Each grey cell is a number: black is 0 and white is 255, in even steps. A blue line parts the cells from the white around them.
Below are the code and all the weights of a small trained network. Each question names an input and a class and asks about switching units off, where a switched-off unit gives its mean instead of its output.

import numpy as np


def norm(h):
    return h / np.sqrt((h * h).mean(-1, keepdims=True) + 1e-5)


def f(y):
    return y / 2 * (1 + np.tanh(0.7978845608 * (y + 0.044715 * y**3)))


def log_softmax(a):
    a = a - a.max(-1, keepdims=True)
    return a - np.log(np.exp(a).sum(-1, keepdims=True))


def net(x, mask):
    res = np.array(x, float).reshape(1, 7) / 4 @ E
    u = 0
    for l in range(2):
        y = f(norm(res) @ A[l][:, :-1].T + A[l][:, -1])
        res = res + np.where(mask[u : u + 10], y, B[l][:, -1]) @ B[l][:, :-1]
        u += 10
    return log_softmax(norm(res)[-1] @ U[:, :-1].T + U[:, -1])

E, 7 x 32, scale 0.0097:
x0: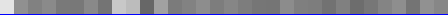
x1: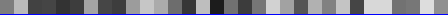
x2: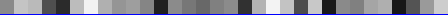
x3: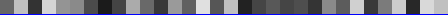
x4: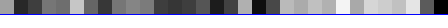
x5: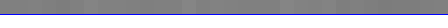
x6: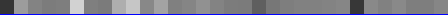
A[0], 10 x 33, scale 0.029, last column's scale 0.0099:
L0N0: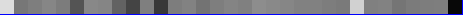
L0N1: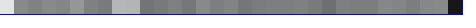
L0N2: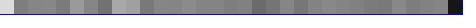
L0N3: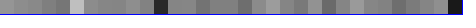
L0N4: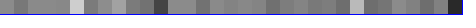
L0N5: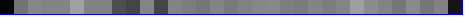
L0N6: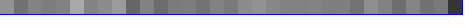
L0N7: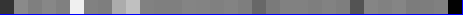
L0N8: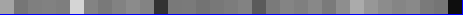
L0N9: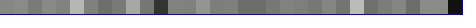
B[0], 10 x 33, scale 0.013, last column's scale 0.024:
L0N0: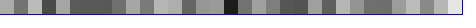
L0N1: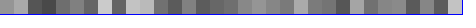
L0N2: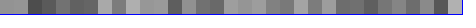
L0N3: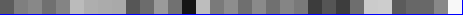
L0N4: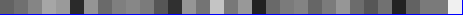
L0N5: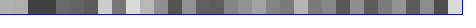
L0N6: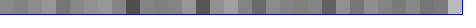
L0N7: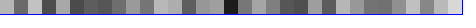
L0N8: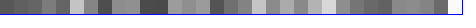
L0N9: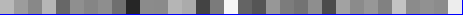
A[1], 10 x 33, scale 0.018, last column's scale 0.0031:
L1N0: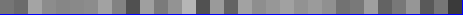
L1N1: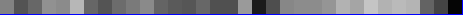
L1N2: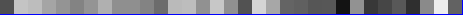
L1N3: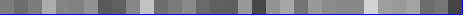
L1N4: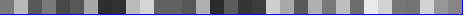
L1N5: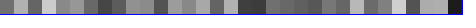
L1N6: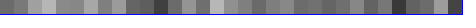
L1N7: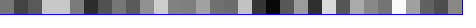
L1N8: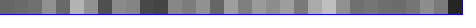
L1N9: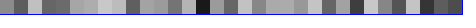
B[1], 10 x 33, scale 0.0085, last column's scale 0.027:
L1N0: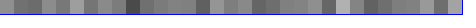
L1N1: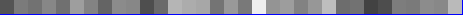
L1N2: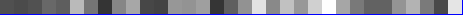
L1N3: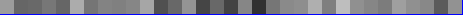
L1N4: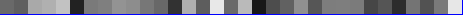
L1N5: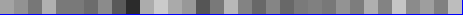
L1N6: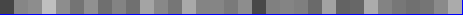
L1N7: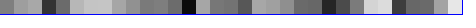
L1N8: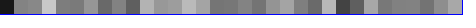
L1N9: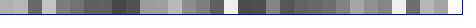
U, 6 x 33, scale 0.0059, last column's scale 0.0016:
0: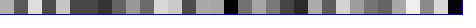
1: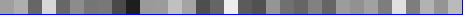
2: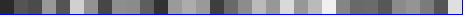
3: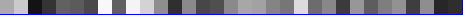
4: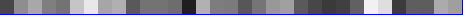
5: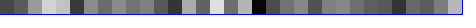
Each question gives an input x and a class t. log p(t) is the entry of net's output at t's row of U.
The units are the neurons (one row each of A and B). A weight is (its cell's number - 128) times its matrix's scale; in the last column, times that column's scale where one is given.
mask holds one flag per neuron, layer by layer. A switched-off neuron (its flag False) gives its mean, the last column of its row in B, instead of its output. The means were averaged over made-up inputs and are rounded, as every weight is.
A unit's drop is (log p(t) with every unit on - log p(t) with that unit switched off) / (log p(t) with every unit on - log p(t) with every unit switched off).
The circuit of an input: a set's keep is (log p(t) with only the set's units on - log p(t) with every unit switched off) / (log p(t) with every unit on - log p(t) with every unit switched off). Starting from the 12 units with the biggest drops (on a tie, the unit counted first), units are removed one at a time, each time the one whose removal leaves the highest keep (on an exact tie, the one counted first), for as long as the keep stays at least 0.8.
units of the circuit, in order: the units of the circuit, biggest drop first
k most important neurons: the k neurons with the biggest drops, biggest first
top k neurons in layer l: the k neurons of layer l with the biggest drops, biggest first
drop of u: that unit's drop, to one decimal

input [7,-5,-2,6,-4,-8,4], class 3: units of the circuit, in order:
[L0N1]
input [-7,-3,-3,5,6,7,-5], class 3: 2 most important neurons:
[L0N5 L0N7]
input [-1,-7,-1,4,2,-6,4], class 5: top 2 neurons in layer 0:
[L0N4 L0N0]
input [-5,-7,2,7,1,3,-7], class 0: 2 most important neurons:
[L0N0 L1N9]
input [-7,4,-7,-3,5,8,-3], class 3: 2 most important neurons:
[L0N5 L0N3]
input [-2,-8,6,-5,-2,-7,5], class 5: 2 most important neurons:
[L0N4 L1N7]
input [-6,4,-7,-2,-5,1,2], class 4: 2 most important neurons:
[L1N7 L0N1]
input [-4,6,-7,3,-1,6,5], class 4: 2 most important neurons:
[L1N7 L0N0]
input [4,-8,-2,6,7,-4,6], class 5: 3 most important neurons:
[L0N4 L0N0 L1N2]
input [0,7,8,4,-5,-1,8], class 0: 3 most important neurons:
[L0N7 L0N4 L1N7]
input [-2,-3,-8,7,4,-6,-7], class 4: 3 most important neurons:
[L1N7 L0N7 L1N9]
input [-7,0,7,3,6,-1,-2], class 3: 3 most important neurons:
[L0N5 L1N7 L1N2]
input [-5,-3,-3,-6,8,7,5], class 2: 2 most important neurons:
[L0N8 L0N9]
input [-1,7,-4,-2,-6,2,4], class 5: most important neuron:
[L1N4]
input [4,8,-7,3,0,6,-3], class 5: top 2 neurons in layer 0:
[L0N3 L0N2]
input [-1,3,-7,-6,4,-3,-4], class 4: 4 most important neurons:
[L1N7 L0N9 L0N8 L0N6]
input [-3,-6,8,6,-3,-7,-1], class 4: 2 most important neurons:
[L0N3 L1N9]
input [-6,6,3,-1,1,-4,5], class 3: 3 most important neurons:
[L0N5 L0N0 L0N4]
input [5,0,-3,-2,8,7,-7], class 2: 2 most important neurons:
[L0N8 L0N7]
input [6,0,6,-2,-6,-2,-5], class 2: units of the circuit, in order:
[L1N2]
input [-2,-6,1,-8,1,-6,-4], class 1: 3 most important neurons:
[L1N9 L0N6 L1N4]
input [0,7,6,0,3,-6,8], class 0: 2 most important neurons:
[L0N7 L0N4]
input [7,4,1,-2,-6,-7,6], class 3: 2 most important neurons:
[L0N1 L0N0]
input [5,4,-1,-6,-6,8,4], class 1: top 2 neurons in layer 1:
[L1N9 L1N1]
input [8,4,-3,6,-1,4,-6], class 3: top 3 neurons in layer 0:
[L0N1 L0N2 L0N7]
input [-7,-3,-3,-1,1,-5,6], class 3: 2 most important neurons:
[L0N5 L0N0]
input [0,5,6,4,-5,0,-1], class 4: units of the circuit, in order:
[L0N3]
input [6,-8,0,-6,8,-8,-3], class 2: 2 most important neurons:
[L0N8 L1N4]
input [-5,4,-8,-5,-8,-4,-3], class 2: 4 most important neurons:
[L1N2 L0N0 L0N7 L0N9]
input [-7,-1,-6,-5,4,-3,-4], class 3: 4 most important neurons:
[L0N5 L0N9 L0N3 L0N7]
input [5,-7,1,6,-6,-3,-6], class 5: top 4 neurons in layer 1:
[L1N9 L1N6 L1N7 L1N1]
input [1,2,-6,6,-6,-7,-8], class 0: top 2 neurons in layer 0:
[L0N0 L0N9]
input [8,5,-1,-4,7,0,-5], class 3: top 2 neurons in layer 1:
[L1N2 L1N4]
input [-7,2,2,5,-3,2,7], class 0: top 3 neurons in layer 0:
[L0N7 L0N1 L0N2]
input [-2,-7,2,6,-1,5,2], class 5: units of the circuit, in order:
[L0N4]
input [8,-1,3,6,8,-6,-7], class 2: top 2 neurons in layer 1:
[L1N9 L1N8]
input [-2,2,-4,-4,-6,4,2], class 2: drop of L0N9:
0.2
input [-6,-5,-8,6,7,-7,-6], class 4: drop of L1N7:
1.5
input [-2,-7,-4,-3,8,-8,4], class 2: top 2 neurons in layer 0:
[L0N8 L0N0]
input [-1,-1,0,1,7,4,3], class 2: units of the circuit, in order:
[L0N8]
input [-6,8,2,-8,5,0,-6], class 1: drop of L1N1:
0.1
